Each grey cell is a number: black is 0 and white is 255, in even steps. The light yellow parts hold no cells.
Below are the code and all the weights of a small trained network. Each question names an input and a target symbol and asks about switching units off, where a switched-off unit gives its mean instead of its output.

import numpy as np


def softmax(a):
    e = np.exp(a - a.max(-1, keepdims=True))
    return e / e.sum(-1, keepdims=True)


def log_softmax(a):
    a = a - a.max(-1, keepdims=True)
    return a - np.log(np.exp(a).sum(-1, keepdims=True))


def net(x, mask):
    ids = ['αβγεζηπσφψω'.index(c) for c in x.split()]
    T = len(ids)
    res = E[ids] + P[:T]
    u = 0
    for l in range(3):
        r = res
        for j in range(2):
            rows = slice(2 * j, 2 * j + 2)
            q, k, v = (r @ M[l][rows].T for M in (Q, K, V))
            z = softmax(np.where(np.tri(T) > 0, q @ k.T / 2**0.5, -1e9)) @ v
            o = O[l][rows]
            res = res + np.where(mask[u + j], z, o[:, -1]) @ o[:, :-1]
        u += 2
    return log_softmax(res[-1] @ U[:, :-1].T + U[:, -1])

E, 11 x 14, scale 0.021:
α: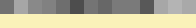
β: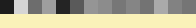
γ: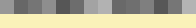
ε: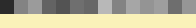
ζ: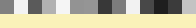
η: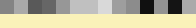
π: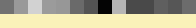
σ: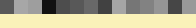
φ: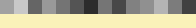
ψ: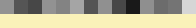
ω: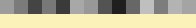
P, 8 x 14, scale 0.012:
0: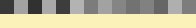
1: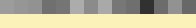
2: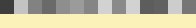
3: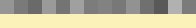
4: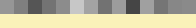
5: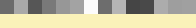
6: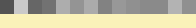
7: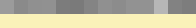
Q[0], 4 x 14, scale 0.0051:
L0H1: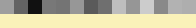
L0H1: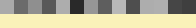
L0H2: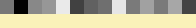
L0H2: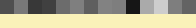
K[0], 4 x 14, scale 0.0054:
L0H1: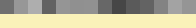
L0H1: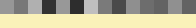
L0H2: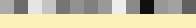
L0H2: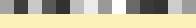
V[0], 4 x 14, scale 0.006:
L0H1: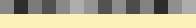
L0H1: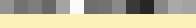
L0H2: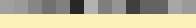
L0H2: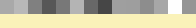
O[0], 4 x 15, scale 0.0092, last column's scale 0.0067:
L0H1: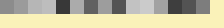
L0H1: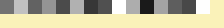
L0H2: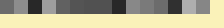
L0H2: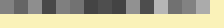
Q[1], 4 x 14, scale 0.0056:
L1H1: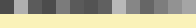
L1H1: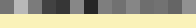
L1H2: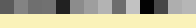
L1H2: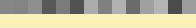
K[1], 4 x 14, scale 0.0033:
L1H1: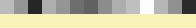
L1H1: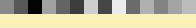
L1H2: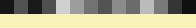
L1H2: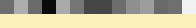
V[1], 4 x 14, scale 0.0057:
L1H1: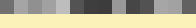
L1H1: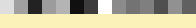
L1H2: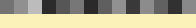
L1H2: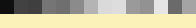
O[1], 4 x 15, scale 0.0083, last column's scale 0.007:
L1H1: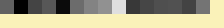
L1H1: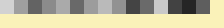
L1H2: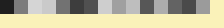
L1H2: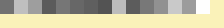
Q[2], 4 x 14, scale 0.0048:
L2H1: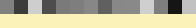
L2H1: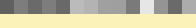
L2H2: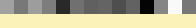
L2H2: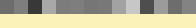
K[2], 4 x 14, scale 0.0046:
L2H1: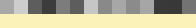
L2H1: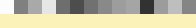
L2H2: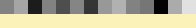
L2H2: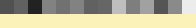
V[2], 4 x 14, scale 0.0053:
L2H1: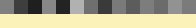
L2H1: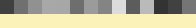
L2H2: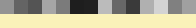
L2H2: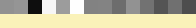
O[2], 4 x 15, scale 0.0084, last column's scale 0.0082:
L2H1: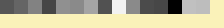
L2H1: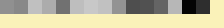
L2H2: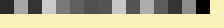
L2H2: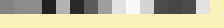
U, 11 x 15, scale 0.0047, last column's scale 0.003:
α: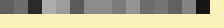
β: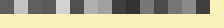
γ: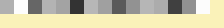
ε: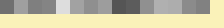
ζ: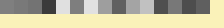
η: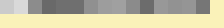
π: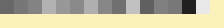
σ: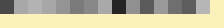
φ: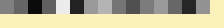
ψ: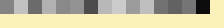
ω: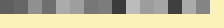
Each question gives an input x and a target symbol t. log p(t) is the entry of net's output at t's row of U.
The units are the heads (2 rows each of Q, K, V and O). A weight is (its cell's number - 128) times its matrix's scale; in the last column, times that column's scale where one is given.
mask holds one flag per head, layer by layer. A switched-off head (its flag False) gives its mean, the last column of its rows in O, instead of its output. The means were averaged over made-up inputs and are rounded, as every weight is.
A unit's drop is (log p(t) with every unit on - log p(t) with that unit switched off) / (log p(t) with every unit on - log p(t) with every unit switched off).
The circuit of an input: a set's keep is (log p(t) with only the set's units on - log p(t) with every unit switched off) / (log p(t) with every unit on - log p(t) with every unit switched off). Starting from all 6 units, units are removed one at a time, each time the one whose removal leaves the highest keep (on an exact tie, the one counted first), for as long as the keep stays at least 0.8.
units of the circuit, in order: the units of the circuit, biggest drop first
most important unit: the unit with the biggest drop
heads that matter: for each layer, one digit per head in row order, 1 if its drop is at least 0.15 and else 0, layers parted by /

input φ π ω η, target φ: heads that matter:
10 / 11 / 00
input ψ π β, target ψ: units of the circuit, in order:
[L2H2 L0H1]
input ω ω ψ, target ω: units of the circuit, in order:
[L1H1 L2H1 L0H2]
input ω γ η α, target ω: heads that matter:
01 / 10 / 10
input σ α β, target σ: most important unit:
L1H2
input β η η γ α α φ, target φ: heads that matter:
10 / 10 / 00
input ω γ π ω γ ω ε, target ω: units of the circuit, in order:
[L1H1 L0H2 L2H1]
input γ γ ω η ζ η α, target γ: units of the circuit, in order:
[L0H2 L1H1 L2H1 L0H1]
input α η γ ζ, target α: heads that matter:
11 / 10 / 11
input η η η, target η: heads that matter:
10 / 01 / 00
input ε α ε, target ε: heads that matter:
10 / 00 / 01
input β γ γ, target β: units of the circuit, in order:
[L0H1 L2H2]
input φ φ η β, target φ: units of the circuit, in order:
[L1H1 L0H1]
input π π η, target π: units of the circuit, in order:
[L2H1 L1H2 L1H1]
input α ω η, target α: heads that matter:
01 / 10 / 11
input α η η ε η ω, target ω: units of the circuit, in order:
[L0H2 L2H1]
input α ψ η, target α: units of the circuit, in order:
[L2H2 L1H1 L2H1]
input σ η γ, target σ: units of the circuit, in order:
[L1H2 L2H2]
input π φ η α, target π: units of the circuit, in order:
[L2H1 L1H1 L1H2]
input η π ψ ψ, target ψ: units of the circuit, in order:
[L0H1 L2H2]
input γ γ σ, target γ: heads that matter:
01 / 10 / 00
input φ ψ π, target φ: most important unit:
L1H1
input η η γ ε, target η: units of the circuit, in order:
[L1H2 L0H2 L2H2]
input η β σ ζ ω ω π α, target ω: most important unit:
L0H2
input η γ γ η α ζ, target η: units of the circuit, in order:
[L0H1 L1H2 L2H2]
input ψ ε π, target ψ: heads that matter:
00 / 00 / 01
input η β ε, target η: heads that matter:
11 / 01 / 00
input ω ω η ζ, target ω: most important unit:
L2H1
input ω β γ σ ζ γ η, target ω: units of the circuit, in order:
[L0H2 L1H1 L2H1]
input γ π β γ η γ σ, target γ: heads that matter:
11 / 10 / 00
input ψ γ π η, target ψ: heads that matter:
10 / 00 / 01
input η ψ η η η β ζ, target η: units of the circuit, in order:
[L1H2 L0H1 L2H2]
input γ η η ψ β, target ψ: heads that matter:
00 / 00 / 01
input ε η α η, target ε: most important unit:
L2H2
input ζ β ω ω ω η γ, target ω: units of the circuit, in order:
[L0H2 L2H1]
